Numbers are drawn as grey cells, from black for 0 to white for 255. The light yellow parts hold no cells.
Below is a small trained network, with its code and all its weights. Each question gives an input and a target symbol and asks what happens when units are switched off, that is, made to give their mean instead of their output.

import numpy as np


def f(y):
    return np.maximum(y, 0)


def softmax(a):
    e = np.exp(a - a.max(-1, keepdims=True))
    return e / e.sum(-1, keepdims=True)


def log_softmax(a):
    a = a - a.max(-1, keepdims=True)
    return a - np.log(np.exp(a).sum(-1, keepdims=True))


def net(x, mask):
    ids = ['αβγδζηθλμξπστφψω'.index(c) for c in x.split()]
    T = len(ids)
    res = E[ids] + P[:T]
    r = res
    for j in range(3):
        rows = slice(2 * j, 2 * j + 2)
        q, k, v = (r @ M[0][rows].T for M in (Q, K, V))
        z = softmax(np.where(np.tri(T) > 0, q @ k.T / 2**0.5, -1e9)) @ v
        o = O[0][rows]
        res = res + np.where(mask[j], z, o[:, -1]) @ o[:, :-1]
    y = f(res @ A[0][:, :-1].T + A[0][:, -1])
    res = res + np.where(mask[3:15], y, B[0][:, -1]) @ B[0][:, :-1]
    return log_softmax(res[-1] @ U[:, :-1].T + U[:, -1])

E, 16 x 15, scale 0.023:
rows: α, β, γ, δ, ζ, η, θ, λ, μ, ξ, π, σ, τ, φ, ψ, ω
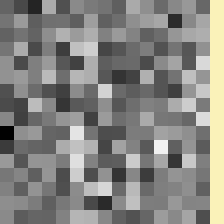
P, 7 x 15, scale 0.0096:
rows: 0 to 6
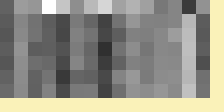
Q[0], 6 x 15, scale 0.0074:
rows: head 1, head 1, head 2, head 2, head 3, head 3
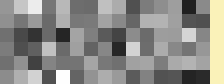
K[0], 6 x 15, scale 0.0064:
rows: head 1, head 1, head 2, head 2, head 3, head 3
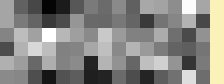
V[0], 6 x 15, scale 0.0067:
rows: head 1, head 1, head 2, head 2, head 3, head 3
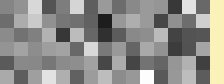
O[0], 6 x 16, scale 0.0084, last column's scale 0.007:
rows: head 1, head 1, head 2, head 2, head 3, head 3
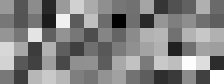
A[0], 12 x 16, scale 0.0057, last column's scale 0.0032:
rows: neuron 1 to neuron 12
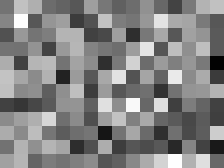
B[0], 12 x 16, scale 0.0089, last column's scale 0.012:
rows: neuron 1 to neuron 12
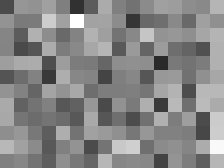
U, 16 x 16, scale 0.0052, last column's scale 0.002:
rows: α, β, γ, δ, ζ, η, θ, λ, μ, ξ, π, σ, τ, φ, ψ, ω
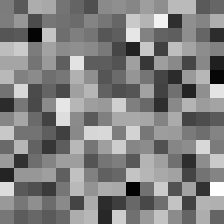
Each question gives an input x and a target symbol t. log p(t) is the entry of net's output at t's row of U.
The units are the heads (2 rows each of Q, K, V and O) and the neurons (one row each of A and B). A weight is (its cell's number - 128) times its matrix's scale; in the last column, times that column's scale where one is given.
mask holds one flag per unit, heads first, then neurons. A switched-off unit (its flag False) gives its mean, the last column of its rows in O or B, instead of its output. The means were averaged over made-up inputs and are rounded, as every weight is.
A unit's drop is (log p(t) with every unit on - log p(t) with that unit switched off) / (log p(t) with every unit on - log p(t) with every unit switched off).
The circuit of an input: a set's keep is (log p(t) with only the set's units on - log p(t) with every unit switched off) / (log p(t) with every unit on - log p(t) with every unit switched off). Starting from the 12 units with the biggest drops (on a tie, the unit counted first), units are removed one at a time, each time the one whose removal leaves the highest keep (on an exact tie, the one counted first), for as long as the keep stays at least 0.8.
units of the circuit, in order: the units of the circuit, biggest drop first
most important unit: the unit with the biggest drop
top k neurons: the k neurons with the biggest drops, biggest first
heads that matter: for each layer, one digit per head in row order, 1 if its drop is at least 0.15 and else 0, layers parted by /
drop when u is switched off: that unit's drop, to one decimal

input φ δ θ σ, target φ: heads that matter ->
111
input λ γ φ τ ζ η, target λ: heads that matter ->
111
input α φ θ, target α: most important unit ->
head 1
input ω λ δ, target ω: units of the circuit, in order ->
head 1; neuron 6; head 3
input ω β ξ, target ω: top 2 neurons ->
neuron 6; neuron 9
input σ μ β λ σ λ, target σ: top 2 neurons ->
neuron 7; neuron 4
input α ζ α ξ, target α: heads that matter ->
101
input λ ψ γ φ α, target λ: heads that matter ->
111
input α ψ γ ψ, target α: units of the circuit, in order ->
head 1; head 3
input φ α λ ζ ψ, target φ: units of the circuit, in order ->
neuron 9; head 1; head 3; neuron 10
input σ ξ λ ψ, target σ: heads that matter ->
110
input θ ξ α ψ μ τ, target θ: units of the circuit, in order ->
head 3; head 2
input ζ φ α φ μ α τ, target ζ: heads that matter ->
100
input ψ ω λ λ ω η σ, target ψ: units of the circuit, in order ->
head 1; neuron 8
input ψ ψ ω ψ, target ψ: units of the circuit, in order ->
head 1
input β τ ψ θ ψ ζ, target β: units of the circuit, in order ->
head 2; neuron 8
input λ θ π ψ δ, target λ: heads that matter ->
011
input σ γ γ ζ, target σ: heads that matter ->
110
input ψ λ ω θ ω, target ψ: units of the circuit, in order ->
head 1; neuron 10
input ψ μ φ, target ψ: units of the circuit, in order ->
head 1; neuron 8
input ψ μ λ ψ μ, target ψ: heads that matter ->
100
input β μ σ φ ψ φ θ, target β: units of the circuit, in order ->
head 2
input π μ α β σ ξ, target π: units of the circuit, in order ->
head 3; neuron 12
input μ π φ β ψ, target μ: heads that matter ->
001
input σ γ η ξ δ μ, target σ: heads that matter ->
100
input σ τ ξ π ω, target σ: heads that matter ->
110
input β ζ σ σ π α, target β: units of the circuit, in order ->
head 2
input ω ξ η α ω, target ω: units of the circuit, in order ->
head 1; head 3; neuron 6
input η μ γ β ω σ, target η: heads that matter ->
001
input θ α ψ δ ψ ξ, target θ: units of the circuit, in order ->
head 2; head 3
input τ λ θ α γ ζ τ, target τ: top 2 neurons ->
neuron 11; neuron 9
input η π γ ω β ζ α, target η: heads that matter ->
111
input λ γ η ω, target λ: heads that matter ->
011
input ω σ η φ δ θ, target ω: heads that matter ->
101
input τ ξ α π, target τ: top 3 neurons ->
neuron 9; neuron 11; neuron 3
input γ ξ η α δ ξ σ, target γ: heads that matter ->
110
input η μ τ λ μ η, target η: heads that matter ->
111
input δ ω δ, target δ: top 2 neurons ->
neuron 2; neuron 12
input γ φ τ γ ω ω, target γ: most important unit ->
head 2
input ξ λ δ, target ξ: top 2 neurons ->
neuron 4; neuron 12
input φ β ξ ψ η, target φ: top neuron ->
neuron 9
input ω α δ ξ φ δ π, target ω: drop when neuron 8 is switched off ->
0.1
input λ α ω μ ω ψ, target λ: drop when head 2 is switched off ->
0.5
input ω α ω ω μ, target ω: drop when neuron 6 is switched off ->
0.5
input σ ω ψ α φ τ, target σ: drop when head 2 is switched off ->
0.3
